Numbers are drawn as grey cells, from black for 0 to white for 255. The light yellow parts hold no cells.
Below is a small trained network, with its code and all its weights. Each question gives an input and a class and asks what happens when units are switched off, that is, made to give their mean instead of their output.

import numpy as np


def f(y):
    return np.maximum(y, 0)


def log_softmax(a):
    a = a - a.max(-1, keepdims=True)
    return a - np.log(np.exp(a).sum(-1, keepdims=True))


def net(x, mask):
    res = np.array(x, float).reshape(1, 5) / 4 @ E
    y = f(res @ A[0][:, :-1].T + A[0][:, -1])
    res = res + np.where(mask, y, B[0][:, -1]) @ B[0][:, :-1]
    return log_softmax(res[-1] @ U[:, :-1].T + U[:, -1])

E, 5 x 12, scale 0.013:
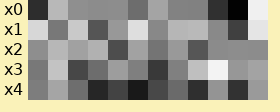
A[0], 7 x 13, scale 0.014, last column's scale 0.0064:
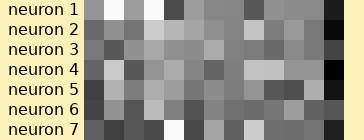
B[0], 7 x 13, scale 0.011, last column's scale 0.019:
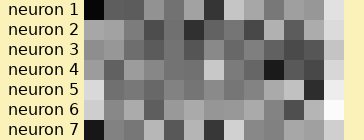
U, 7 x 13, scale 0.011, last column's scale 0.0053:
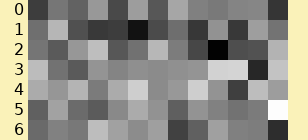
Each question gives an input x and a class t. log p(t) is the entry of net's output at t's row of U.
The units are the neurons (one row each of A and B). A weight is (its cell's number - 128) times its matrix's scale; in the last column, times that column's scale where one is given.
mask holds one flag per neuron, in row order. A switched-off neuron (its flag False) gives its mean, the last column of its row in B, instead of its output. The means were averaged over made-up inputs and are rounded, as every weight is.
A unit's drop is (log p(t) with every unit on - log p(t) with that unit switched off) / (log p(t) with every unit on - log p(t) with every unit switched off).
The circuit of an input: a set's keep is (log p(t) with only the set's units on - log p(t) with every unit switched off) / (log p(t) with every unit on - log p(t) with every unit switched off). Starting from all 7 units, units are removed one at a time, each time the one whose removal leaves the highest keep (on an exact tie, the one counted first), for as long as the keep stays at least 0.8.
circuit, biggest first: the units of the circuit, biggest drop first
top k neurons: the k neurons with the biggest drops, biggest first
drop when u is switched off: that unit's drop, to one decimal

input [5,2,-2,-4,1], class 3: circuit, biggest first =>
(neuron 5; neuron 4; neuron 6)
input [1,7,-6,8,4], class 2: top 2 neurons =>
(neuron 4; neuron 6)
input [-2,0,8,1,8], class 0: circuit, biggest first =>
(neuron 1; neuron 2)
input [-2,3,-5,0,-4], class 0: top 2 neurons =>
(neuron 7; neuron 6)
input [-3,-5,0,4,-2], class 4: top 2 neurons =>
(neuron 6; neuron 5)
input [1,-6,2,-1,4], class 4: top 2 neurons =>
(neuron 6; neuron 2)
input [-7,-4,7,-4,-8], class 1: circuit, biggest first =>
(neuron 2; neuron 3)
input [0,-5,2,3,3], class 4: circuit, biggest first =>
(neuron 6; neuron 2)
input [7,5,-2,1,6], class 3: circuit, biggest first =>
(neuron 5; neuron 2)
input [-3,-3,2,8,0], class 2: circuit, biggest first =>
(neuron 4)
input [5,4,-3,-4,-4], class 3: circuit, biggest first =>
(neuron 5; neuron 6)
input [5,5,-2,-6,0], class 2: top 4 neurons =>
(neuron 6; neuron 2; neuron 3; neuron 1)
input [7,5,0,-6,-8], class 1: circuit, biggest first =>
(neuron 2; neuron 3)
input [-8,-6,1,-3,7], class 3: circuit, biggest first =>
(neuron 2)
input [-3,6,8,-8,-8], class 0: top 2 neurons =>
(neuron 1; neuron 4)
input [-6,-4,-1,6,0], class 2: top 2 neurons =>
(neuron 4; neuron 5)
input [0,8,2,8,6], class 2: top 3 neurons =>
(neuron 4; neuron 6; neuron 2)
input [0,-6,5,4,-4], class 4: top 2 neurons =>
(neuron 6; neuron 7)
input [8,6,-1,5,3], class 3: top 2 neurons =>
(neuron 5; neuron 6)
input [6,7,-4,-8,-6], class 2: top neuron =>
(neuron 6)
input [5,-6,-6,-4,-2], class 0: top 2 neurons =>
(neuron 7; neuron 4)
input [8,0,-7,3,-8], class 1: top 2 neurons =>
(neuron 2; neuron 1)
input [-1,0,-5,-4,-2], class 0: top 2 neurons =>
(neuron 7; neuron 4)
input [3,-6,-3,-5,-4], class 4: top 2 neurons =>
(neuron 6; neuron 4)
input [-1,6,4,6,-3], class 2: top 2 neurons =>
(neuron 4; neuron 6)
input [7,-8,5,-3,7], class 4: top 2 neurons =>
(neuron 6; neuron 2)
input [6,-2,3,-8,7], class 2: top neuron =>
(neuron 2)
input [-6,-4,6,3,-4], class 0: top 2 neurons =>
(neuron 1; neuron 5)
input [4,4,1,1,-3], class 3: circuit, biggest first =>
(neuron 6; neuron 5)
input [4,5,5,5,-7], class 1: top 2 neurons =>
(neuron 2; neuron 6)
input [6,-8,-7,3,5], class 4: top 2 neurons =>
(neuron 6; neuron 1)
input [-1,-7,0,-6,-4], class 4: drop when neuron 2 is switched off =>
0.0
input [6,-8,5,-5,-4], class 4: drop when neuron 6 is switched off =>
0.9
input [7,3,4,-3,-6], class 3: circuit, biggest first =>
(neuron 5)
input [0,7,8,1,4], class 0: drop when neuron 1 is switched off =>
0.4
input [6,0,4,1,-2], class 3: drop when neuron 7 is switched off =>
0.1
